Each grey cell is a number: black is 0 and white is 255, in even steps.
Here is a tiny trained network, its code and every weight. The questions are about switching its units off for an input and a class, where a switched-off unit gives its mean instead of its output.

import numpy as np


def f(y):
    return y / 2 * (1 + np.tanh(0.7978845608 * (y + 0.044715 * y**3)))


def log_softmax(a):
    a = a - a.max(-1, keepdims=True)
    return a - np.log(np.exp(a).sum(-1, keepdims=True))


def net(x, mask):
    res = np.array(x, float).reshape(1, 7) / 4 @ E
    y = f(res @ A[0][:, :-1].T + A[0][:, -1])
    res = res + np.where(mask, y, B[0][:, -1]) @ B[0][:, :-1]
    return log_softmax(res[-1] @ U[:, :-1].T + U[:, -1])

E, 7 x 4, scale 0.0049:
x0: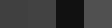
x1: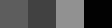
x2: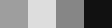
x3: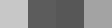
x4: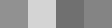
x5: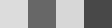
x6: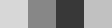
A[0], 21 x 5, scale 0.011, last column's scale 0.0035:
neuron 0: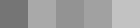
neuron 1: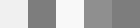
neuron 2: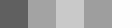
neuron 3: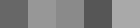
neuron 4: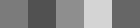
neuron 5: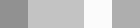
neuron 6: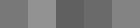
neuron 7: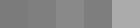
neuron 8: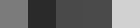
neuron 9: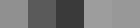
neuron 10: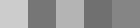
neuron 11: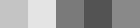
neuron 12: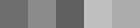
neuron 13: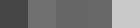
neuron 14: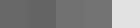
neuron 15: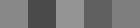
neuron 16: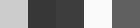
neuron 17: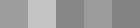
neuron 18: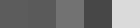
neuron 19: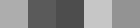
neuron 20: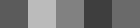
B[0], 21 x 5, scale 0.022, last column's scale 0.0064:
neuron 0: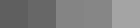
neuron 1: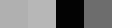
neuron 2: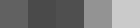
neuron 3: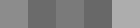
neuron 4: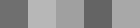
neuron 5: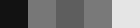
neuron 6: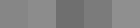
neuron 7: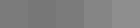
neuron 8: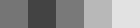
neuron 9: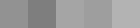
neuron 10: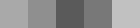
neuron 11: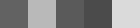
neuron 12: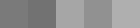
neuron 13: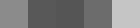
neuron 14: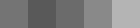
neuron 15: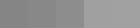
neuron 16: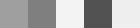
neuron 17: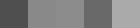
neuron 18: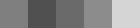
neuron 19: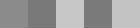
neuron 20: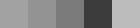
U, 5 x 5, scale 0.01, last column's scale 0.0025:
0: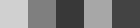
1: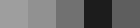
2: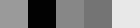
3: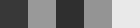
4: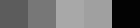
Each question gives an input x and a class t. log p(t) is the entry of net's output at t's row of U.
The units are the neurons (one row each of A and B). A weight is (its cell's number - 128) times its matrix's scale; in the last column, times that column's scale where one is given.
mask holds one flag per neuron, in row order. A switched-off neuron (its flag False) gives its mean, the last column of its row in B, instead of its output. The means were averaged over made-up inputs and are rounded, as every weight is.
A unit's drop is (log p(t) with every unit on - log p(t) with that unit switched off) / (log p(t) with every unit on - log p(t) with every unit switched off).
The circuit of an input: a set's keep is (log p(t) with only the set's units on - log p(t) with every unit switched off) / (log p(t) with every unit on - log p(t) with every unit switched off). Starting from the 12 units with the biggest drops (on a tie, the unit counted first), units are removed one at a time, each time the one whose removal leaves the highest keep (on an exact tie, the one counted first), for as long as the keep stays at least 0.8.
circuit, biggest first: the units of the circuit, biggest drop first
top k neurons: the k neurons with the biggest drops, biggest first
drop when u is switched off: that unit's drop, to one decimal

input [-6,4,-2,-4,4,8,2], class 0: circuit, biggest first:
neuron 1
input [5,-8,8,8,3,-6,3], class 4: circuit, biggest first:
neuron 1; neuron 9; neuron 19
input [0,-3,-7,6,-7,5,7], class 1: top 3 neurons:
neuron 1; neuron 4; neuron 16
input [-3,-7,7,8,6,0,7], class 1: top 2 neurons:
neuron 16; neuron 19
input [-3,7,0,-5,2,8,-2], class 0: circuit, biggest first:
neuron 1; neuron 16; neuron 5
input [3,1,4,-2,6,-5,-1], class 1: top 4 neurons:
neuron 20; neuron 5; neuron 8; neuron 2
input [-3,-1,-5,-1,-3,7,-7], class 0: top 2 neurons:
neuron 1; neuron 11
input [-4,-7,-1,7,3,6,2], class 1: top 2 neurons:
neuron 16; neuron 19
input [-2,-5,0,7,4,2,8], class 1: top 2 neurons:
neuron 16; neuron 1
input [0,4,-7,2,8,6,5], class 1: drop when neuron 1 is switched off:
0.2
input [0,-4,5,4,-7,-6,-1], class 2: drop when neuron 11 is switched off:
0.3
